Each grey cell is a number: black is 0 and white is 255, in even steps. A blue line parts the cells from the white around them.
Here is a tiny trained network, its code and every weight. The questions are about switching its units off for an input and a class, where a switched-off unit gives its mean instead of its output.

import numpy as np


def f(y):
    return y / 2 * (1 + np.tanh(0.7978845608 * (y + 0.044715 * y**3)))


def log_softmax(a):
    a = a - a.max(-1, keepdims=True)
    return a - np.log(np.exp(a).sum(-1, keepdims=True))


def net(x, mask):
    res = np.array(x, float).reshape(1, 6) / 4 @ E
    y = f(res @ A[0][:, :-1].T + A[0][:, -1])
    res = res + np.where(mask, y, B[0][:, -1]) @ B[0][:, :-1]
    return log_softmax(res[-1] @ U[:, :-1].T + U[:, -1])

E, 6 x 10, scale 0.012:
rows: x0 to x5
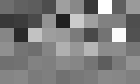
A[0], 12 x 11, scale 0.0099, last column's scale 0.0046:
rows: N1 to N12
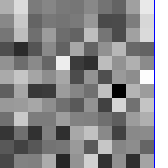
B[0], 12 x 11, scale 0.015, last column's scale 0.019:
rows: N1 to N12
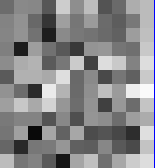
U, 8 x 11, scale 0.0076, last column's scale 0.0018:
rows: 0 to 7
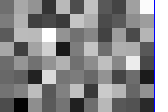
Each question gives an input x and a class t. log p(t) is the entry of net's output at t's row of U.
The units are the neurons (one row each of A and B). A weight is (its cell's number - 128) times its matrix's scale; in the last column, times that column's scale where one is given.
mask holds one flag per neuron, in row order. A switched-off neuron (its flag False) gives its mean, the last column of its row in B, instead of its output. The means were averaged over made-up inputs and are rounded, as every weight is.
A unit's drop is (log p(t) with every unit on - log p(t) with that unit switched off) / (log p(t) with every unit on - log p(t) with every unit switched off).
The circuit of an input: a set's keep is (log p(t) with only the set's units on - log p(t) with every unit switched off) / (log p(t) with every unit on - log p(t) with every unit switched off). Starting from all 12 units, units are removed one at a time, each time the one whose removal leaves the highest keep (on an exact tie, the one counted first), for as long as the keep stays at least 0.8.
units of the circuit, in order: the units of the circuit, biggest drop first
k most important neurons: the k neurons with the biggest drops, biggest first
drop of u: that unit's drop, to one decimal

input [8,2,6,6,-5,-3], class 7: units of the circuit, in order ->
N4
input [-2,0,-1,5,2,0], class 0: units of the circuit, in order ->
N10; N7
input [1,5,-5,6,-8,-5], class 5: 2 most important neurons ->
N7; N10
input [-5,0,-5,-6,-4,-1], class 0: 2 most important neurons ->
N1; N2
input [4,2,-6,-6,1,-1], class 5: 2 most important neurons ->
N10; N7
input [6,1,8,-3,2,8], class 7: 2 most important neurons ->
N4; N11
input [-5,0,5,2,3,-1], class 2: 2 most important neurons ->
N8; N6
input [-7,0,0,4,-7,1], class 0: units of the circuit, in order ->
N10; N7
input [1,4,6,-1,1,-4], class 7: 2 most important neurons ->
N4; N7
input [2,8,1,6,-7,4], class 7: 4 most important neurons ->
N4; N7; N11; N8
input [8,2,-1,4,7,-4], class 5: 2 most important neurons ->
N7; N11
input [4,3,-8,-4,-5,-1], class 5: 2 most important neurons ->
N10; N7
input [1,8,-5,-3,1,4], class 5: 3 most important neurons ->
N10; N7; N11
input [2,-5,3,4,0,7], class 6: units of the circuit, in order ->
N5
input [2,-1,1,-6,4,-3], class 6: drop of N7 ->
0.4
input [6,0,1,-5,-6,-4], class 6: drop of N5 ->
0.9
